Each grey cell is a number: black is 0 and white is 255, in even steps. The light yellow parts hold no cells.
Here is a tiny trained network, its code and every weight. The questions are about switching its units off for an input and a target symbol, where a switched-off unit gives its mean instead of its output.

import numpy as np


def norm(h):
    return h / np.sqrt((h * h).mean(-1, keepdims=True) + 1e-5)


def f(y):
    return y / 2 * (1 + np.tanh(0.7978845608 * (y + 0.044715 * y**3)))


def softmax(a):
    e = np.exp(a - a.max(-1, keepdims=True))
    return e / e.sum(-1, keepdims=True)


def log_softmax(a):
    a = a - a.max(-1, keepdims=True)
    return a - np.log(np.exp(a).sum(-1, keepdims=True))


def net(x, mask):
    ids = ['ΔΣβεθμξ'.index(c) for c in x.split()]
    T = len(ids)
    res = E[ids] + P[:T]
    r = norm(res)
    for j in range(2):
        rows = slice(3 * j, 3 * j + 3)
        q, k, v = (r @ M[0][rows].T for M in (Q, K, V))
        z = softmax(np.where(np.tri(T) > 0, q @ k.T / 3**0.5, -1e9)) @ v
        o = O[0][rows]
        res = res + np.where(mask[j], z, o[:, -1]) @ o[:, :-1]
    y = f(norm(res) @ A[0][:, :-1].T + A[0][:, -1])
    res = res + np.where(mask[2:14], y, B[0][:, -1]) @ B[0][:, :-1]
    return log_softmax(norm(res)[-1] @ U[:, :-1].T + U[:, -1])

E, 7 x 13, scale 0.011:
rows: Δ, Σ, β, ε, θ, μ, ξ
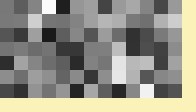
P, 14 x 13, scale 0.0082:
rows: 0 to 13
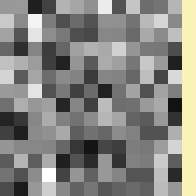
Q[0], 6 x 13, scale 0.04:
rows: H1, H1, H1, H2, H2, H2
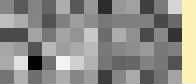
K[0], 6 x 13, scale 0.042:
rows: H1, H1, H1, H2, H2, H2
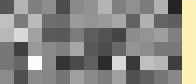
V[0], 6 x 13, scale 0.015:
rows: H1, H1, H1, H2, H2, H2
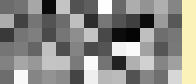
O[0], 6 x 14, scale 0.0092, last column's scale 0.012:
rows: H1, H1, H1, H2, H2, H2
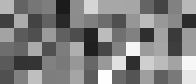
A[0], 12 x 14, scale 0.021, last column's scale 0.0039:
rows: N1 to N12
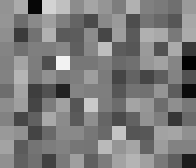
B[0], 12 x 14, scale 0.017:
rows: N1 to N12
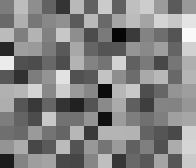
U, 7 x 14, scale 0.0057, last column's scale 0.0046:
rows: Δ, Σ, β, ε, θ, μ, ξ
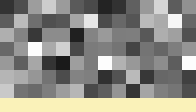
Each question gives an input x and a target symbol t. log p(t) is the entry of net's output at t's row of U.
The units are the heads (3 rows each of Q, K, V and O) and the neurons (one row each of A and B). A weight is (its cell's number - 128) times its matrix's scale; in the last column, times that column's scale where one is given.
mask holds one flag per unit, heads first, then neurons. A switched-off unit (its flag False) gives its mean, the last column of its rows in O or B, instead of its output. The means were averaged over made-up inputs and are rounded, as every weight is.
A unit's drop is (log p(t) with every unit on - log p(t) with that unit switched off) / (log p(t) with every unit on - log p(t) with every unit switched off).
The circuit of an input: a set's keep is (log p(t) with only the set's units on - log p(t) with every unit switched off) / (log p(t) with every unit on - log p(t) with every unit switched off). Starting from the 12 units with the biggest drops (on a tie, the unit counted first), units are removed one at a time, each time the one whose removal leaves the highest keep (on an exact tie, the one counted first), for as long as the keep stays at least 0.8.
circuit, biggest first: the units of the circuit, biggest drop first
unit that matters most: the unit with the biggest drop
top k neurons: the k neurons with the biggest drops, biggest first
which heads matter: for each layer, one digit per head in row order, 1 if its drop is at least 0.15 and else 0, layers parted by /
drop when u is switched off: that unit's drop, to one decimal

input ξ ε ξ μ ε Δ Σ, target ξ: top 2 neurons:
N3; N12
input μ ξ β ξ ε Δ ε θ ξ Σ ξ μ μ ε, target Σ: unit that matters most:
H1
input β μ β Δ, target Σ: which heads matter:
10
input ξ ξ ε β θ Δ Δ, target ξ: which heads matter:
01
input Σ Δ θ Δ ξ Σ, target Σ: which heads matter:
01
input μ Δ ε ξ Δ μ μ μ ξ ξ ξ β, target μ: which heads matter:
01
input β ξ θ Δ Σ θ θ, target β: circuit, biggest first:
H2; N8
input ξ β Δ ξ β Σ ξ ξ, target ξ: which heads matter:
11
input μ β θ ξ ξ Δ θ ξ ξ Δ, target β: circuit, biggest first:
H1; N11
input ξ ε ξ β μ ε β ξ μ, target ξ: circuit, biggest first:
H2; N12
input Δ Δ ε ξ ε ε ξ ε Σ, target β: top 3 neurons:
N11; N4; N2
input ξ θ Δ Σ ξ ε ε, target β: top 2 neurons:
N2; N11
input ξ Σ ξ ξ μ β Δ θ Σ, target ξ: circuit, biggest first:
N5; H1
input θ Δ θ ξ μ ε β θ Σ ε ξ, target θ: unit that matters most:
H2
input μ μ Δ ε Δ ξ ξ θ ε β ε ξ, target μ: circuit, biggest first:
H1; N7
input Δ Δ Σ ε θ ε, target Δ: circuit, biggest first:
N10; H2
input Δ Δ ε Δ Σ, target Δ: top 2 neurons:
N10; N12
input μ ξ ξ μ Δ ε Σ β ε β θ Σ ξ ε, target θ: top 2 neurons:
N3; N9
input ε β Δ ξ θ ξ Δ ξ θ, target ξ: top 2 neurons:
N5; N12
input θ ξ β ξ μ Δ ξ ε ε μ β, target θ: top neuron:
N3
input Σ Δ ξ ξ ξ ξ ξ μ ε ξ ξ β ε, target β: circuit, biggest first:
H1; N2
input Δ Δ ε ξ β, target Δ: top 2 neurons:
N10; N12
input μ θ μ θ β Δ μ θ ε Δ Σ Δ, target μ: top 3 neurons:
N5; N6; N3
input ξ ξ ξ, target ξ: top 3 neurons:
N3; N12; N10
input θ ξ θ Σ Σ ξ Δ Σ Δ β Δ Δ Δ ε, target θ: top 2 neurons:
N5; N3
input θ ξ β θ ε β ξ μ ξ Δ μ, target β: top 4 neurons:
N11; N2; N10; N4
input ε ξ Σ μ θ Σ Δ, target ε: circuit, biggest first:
H1
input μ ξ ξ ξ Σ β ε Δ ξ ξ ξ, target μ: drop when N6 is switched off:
0.1
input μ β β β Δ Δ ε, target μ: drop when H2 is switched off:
0.8
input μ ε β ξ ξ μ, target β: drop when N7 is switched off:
0.1
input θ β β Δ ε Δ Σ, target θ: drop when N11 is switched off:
0.0
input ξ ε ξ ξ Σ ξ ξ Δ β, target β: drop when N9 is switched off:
0.1
